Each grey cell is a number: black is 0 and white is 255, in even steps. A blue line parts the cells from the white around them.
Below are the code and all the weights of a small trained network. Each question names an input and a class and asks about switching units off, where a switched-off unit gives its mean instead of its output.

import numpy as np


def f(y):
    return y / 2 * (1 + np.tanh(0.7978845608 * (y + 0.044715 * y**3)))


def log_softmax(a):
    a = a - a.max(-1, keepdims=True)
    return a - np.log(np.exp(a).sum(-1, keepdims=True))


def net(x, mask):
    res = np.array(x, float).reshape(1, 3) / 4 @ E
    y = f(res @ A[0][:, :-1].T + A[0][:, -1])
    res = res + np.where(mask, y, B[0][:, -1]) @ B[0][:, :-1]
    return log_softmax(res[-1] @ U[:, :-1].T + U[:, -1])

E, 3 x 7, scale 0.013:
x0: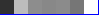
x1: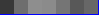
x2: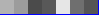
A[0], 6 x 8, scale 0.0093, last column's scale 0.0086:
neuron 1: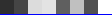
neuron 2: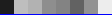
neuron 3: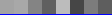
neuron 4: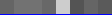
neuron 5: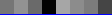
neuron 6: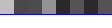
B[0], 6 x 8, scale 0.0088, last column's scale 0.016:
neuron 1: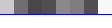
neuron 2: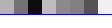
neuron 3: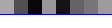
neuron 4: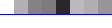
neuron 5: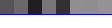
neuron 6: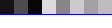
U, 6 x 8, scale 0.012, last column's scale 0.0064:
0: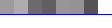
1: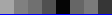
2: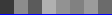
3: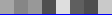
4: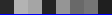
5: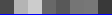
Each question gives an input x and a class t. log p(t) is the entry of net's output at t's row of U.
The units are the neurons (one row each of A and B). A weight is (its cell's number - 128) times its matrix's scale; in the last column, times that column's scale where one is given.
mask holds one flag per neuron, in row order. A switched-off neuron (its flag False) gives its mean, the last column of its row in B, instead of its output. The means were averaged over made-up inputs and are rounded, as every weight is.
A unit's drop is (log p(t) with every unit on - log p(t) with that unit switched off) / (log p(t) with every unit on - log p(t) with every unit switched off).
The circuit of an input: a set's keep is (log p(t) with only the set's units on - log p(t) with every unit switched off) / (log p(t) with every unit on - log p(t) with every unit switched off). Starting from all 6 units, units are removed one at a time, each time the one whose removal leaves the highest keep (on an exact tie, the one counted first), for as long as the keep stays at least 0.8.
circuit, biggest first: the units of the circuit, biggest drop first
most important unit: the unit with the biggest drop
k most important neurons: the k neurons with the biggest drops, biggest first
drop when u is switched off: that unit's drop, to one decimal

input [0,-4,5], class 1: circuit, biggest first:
(neuron 3; neuron 5; neuron 2)
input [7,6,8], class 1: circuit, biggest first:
(neuron 4; neuron 3)
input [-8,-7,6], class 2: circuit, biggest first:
(neuron 6; neuron 1)
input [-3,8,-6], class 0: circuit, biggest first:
(neuron 1; neuron 3; neuron 4; neuron 5)
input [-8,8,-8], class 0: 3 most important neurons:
(neuron 1; neuron 6; neuron 3)
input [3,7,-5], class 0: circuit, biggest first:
(neuron 1; neuron 2; neuron 3)
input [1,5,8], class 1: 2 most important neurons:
(neuron 3; neuron 4)
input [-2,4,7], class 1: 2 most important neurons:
(neuron 3; neuron 4)
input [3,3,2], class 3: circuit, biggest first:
(neuron 6)
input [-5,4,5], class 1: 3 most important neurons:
(neuron 4; neuron 3; neuron 2)
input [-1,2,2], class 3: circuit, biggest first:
(neuron 6; neuron 2; neuron 5)
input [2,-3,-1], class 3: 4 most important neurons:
(neuron 6; neuron 3; neuron 5; neuron 4)
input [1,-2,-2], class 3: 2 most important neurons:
(neuron 6; neuron 3)
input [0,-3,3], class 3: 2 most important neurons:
(neuron 6; neuron 2)
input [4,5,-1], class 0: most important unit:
neuron 6
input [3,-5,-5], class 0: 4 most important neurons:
(neuron 3; neuron 6; neuron 5; neuron 4)
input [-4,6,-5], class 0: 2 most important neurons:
(neuron 1; neuron 3)
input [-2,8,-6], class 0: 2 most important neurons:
(neuron 1; neuron 3)
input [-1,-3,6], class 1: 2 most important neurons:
(neuron 3; neuron 5)
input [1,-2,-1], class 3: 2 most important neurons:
(neuron 6; neuron 3)
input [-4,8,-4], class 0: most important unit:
neuron 1
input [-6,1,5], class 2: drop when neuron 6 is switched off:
0.7
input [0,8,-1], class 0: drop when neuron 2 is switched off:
0.2
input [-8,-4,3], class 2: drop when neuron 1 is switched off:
0.1
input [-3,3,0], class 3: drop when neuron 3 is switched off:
0.4
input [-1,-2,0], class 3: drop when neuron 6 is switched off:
0.3
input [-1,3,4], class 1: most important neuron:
(neuron 4)
